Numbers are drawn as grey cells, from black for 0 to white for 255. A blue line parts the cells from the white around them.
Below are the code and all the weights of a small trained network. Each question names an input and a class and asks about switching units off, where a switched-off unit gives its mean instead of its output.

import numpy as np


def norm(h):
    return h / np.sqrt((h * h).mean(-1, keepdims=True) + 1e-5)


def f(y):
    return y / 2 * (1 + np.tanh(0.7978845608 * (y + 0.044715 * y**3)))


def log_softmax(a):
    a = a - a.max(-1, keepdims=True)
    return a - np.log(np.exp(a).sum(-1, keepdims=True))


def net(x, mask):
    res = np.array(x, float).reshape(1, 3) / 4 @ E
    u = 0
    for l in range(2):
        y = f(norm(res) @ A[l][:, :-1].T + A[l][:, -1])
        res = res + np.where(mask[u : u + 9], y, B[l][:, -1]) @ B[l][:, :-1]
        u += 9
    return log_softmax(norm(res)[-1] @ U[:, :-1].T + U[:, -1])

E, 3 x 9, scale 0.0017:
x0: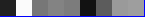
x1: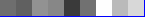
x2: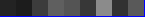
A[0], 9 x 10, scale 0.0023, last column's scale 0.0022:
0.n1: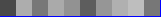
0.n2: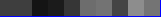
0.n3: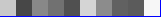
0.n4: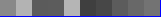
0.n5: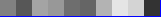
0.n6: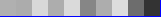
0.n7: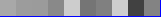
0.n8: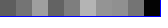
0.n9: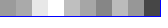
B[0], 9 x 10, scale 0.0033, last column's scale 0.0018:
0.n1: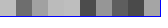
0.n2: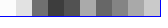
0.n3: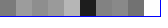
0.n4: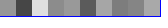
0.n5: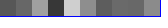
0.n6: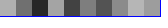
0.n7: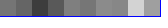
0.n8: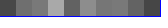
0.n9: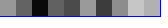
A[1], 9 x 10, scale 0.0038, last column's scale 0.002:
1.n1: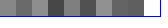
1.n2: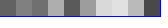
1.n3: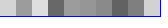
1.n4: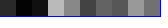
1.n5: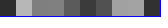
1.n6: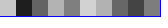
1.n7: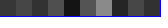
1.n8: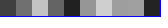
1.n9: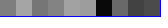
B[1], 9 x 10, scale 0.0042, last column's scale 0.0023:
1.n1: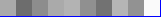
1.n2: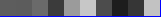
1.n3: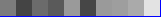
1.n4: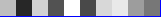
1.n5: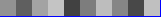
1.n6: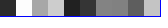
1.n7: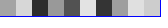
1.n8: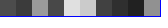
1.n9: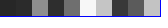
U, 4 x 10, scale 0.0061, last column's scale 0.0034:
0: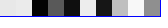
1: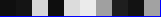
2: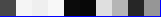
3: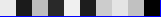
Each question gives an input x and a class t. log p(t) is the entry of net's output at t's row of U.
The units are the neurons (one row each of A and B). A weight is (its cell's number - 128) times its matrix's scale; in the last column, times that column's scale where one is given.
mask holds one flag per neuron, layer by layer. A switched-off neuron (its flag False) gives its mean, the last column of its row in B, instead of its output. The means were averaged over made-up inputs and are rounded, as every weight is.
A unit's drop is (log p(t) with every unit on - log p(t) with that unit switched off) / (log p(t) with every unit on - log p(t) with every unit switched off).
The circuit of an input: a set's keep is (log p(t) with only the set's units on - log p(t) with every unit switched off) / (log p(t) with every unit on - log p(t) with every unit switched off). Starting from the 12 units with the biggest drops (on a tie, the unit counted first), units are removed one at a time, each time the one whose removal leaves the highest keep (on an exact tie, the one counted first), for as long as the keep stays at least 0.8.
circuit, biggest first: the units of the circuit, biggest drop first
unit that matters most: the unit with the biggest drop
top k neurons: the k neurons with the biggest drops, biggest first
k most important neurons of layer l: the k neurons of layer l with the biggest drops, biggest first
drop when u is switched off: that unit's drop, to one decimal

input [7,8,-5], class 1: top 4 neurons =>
[1.n2, 0.n3, 1.n8, 1.n6]
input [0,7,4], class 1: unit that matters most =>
1.n8
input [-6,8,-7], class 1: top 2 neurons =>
[1.n2, 0.n2]
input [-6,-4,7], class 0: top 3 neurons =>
[1.n7, 0.n2, 0.n1]
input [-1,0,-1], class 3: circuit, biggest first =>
[1.n4, 0.n2]
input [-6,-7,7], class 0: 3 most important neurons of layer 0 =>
[0.n2, 0.n1, 0.n5]
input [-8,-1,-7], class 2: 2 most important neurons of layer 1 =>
[1.n6, 1.n7]
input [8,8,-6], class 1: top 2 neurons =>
[1.n2, 0.n3]
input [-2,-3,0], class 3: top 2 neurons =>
[0.n3, 1.n2]
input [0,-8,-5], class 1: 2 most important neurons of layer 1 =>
[1.n9, 1.n7]
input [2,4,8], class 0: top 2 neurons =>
[1.n7, 0.n2]
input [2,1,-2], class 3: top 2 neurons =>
[0.n2, 1.n4]
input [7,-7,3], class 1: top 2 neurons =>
[1.n9, 1.n6]
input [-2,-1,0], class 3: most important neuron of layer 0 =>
[0.n3]
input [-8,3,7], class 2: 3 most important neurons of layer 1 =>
[1.n6, 1.n4, 1.n2]
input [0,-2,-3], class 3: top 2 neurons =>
[1.n4, 0.n2]
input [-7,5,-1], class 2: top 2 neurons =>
[1.n6, 1.n9]
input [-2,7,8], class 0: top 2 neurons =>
[1.n7, 0.n2]
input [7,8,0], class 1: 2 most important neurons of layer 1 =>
[1.n8, 1.n2]
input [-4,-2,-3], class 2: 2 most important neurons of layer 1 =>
[1.n6, 1.n7]
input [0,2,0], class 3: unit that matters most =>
0.n5
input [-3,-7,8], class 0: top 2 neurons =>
[1.n7, 0.n2]
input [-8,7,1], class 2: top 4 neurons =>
[1.n6, 1.n9, 0.n7, 0.n3]
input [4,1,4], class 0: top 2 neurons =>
[0.n3, 1.n7]
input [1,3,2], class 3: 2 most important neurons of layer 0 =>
[0.n2, 0.n1]
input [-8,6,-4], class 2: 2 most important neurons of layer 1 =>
[1.n6, 1.n9]
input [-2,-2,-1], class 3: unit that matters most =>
0.n3
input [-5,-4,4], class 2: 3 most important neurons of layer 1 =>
[1.n6, 1.n2, 1.n8]
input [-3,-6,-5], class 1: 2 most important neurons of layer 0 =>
[0.n2, 0.n3]
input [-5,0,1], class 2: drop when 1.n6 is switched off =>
0.4
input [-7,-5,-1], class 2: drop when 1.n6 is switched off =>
1.1
